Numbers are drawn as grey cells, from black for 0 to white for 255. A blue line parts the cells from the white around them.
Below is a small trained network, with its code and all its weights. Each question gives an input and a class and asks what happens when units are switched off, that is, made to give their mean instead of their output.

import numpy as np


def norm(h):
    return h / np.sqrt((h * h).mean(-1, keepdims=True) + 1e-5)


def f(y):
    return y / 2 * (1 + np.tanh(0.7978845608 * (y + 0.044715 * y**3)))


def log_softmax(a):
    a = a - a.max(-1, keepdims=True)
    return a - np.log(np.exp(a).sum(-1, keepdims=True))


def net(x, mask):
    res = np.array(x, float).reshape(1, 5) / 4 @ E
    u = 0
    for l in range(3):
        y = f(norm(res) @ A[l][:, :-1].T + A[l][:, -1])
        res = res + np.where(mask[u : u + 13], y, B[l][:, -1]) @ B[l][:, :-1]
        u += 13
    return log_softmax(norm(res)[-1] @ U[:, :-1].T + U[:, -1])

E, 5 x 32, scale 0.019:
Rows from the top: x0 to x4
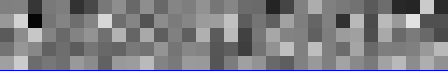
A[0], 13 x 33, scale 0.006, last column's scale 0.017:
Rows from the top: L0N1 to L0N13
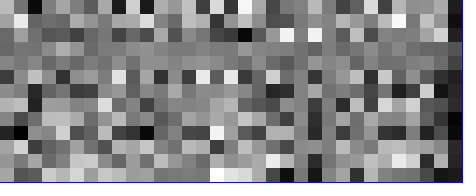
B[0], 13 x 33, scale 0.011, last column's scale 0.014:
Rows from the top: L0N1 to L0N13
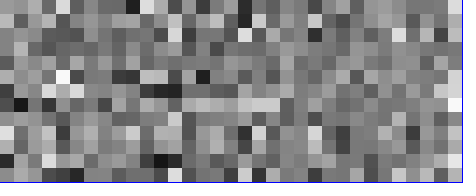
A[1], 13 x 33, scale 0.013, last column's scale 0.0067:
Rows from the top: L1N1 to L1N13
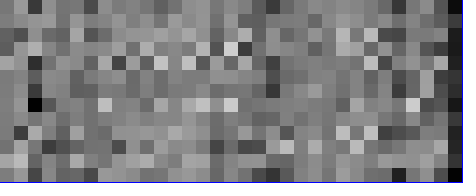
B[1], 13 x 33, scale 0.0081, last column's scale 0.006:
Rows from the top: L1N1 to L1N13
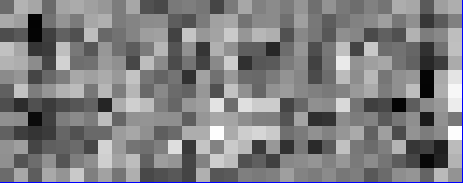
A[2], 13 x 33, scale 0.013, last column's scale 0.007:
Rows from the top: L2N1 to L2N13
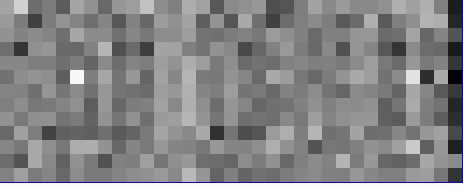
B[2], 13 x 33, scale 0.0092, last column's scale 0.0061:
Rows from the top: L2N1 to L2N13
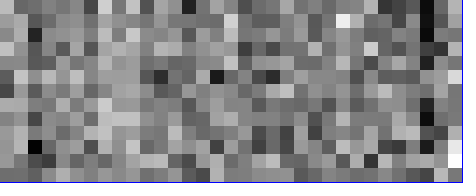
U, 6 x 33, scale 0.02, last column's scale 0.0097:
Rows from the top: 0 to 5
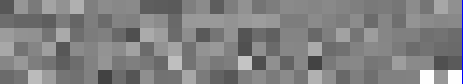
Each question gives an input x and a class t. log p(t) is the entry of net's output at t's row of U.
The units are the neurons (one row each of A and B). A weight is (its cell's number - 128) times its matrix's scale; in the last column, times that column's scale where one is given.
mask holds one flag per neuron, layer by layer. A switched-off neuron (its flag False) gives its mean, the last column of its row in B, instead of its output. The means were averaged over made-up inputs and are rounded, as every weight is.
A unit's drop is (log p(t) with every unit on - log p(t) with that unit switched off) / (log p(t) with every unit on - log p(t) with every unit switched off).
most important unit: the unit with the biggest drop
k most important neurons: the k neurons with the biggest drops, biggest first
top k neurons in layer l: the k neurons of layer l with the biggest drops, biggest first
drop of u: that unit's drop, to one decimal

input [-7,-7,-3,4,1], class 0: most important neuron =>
L0N8
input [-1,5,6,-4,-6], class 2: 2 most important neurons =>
L0N6; L0N2
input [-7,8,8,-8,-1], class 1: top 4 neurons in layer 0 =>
L0N8; L0N7; L0N1; L0N3
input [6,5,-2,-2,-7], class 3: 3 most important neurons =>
L0N10; L0N12; L0N8
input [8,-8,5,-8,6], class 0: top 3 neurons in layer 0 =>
L0N8; L0N7; L0N3
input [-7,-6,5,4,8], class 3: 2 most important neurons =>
L0N7; L0N2
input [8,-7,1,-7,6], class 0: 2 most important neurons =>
L0N8; L0N7
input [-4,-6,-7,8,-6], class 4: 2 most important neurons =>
L0N3; L0N6
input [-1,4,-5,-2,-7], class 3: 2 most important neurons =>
L0N10; L0N6
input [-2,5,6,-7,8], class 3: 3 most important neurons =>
L0N2; L0N11; L0N1
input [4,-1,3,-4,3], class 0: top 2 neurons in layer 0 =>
L0N7; L0N8
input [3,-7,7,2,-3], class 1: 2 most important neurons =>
L1N10; L0N1
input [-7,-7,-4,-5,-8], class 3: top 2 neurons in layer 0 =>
L0N10; L0N8
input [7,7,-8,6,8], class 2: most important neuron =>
L0N1
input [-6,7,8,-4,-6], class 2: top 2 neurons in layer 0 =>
L0N6; L0N7
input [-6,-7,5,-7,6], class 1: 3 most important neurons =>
L0N7; L2N12; L1N10
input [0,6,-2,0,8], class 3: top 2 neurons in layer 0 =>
L0N2; L0N11
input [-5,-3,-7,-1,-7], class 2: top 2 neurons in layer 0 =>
L0N1; L0N2
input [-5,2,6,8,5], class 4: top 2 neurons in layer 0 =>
L0N3; L0N1
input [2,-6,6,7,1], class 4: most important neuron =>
L0N8
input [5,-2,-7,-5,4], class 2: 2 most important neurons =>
L0N1; L0N12
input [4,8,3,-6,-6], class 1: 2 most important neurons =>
L0N8; L1N8
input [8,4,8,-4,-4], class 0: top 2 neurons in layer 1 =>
L1N7; L1N6
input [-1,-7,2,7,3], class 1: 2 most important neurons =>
L1N10; L0N13
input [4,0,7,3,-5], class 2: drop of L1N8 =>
0.0
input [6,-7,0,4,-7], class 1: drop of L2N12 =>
0.1
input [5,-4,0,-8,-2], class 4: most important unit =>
L0N13
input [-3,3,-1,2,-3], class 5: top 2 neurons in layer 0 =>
L0N12; L0N8
